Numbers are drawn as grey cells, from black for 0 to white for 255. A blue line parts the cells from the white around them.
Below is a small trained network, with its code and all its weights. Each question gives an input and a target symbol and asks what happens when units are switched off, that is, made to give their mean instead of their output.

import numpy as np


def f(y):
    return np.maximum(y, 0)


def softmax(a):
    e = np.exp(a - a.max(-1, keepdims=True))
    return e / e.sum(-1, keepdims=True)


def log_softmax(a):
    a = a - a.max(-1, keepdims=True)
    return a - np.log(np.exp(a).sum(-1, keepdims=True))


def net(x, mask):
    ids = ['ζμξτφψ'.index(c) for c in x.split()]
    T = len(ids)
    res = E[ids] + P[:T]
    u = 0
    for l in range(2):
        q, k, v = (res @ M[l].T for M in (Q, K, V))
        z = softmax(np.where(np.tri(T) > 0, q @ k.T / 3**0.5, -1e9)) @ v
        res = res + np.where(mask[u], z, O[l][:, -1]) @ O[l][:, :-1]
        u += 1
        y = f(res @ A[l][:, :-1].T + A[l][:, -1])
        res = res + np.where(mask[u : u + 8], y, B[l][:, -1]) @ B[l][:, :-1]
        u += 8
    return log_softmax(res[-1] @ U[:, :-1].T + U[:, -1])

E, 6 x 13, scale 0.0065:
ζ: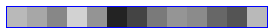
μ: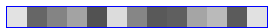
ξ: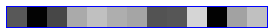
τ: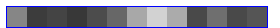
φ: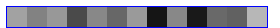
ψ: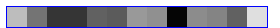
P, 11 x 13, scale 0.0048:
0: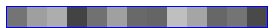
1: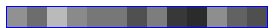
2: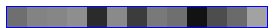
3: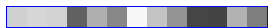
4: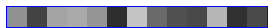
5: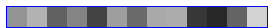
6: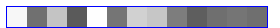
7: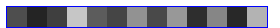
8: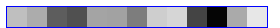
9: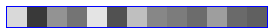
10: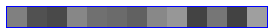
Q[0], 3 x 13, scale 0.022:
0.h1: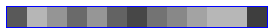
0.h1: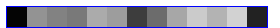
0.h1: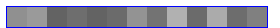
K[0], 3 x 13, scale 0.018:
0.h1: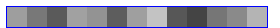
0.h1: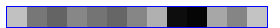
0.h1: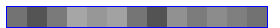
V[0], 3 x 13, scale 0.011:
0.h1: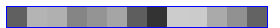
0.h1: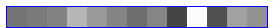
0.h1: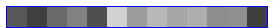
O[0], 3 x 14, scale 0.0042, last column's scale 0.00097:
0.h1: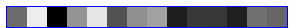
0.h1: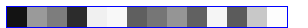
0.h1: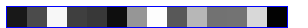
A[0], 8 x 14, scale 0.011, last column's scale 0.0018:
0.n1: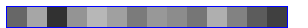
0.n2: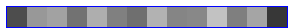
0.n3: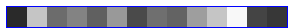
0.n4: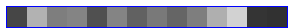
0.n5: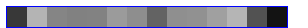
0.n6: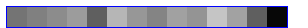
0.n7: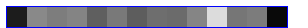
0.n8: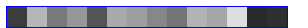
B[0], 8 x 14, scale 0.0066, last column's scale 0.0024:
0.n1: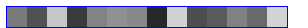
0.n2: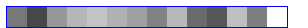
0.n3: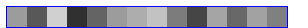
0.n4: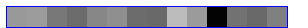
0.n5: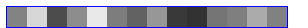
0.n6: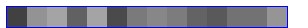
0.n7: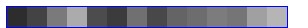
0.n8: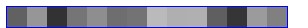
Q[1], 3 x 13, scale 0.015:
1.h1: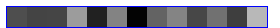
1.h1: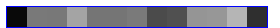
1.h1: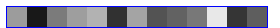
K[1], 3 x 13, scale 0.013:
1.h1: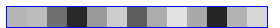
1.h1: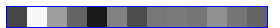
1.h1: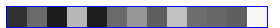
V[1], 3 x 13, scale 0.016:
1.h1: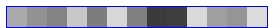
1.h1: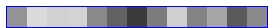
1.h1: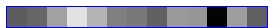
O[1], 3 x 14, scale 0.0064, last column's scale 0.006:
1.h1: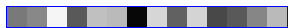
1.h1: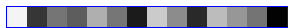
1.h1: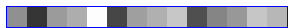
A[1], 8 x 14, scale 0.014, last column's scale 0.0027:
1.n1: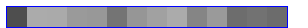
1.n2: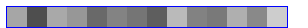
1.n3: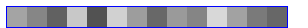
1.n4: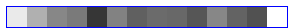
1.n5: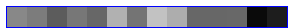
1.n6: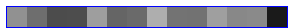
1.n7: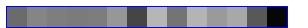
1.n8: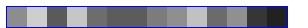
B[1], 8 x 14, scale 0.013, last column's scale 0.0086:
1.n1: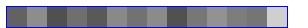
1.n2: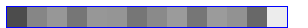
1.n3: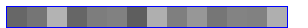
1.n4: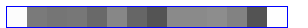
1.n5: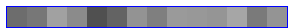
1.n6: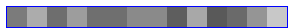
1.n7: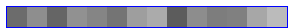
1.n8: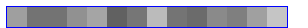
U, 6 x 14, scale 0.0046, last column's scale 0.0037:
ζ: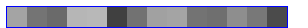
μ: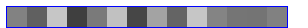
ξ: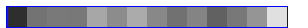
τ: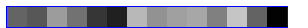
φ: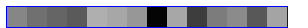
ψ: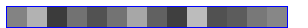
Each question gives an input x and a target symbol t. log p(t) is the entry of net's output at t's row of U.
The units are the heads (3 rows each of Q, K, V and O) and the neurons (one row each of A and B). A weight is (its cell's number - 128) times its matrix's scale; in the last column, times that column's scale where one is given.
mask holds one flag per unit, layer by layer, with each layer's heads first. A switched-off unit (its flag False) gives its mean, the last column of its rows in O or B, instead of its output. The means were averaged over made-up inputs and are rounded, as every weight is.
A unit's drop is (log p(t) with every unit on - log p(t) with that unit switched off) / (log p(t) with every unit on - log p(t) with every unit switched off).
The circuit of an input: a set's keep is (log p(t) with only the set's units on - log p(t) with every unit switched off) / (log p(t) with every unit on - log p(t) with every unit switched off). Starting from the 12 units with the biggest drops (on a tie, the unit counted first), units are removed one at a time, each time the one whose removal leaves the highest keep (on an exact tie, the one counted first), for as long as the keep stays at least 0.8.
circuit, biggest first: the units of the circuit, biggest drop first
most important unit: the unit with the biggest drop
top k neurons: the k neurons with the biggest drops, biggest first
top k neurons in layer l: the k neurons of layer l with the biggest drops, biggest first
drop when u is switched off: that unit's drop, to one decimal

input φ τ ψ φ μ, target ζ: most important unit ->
0.h1
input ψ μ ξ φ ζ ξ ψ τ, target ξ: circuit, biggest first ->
(1.n4, 1.h1)
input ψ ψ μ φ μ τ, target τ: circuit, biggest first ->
(1.n5, 1.h1, 0.h1)
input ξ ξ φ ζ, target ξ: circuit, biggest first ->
(0.h1, 1.h1, 1.n4)
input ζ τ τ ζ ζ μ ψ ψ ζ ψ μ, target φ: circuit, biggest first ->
(0.h1, 0.n1)
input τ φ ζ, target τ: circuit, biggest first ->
(0.h1, 1.h1)
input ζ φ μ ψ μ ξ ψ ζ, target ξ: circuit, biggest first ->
(1.h1, 1.n4)
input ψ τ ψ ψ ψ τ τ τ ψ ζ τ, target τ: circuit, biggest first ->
(1.n5, 0.h1)
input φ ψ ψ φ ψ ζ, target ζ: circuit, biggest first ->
(0.h1, 1.n8)
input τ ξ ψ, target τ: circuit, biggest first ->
(0.h1, 1.h1)
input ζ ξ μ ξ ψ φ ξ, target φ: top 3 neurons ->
(0.n1, 1.n6, 1.n7)
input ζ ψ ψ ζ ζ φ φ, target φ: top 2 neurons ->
(0.n1, 0.n2)
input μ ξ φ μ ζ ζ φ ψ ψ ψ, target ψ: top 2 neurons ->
(0.n2, 1.n2)
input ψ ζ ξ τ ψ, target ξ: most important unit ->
1.n4
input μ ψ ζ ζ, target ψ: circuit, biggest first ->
(1.h1, 0.h1)
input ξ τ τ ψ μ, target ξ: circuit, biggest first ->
(0.h1, 1.n4)
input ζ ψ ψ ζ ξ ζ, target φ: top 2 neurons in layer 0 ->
(0.n1, 0.n7)
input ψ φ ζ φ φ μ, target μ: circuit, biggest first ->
(1.n3, 0.h1)
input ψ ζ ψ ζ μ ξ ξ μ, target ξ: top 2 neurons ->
(1.n4, 0.n7)
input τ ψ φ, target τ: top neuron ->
(1.n3)
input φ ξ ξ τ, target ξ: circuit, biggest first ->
(1.h1, 1.n4)
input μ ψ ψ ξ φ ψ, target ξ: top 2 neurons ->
(1.n4, 1.n6)
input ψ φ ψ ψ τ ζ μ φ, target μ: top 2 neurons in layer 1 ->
(1.n2, 1.n6)
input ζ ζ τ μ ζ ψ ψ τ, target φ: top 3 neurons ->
(0.n1, 1.n6, 1.n7)
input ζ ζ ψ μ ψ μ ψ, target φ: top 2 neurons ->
(0.n1, 1.n6)
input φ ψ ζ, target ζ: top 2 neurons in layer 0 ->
(0.n1, 0.n2)
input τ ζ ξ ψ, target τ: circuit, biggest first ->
(0.h1)
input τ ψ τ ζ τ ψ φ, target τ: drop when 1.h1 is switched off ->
0.5
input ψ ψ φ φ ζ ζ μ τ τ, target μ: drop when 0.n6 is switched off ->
-0.2
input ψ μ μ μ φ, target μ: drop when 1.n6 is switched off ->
0.0
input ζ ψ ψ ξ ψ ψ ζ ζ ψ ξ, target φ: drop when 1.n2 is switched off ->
0.1
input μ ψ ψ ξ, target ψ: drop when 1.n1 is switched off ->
-0.1
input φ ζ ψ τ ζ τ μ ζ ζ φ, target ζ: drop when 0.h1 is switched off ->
0.4
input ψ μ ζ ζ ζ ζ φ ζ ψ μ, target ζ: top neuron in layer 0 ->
(0.n6)
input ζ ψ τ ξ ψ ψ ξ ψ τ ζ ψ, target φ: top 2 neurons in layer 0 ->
(0.n1, 0.n7)
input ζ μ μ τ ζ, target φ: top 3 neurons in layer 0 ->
(0.n1, 0.n2, 0.n7)
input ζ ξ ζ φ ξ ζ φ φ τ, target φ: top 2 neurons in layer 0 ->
(0.n1, 0.n2)
